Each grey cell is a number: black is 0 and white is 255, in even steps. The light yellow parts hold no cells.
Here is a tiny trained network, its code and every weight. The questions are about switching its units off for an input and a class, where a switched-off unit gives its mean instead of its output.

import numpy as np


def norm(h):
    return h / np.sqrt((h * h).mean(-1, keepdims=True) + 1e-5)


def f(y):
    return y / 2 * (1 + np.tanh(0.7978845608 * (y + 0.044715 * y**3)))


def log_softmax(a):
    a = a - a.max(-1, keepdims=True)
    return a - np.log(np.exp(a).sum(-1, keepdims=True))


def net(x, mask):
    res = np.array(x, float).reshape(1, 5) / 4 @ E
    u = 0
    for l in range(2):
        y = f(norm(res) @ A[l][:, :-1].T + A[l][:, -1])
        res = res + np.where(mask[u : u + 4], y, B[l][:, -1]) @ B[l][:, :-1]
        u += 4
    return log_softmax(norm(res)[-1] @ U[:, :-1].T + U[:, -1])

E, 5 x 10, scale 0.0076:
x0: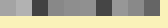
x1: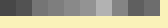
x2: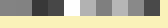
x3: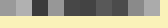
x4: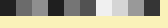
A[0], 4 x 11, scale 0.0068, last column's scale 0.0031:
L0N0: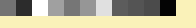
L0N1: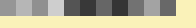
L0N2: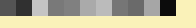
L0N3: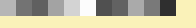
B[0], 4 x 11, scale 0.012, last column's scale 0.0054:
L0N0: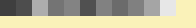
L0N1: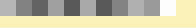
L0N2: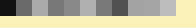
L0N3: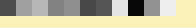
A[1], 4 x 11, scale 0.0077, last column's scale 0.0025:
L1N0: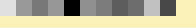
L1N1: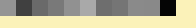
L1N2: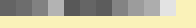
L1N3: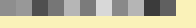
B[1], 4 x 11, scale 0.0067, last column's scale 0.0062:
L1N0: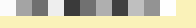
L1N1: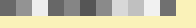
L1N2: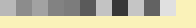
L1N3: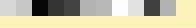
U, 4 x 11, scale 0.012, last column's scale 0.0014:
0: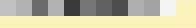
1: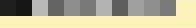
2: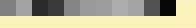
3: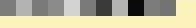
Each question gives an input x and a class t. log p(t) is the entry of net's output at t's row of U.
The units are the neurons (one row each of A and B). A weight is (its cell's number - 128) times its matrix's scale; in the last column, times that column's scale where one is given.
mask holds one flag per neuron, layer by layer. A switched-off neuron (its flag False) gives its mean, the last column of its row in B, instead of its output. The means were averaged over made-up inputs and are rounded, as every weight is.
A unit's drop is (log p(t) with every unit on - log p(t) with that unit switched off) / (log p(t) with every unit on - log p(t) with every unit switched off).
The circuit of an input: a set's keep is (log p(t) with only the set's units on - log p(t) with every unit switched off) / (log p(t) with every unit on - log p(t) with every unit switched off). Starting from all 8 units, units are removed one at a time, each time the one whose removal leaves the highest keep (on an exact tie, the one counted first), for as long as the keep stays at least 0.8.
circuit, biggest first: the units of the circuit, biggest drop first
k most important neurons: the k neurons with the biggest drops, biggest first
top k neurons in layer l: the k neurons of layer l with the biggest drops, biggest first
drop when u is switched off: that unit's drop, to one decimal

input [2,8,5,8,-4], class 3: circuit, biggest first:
(L0N3)
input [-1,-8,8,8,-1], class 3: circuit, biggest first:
(L0N3; L1N0)
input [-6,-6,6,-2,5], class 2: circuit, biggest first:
(L1N3; L0N3)
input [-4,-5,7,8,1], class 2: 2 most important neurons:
(L0N3; L0N1)
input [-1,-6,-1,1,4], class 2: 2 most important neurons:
(L0N1; L0N0)
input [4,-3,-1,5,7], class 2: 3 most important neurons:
(L0N1; L0N3; L1N0)
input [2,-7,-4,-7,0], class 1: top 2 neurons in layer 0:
(L0N1; L0N0)
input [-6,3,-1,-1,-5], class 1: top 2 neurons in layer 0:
(L0N2; L0N0)
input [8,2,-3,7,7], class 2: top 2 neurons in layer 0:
(L0N1; L0N0)
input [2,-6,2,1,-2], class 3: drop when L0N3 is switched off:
1.1
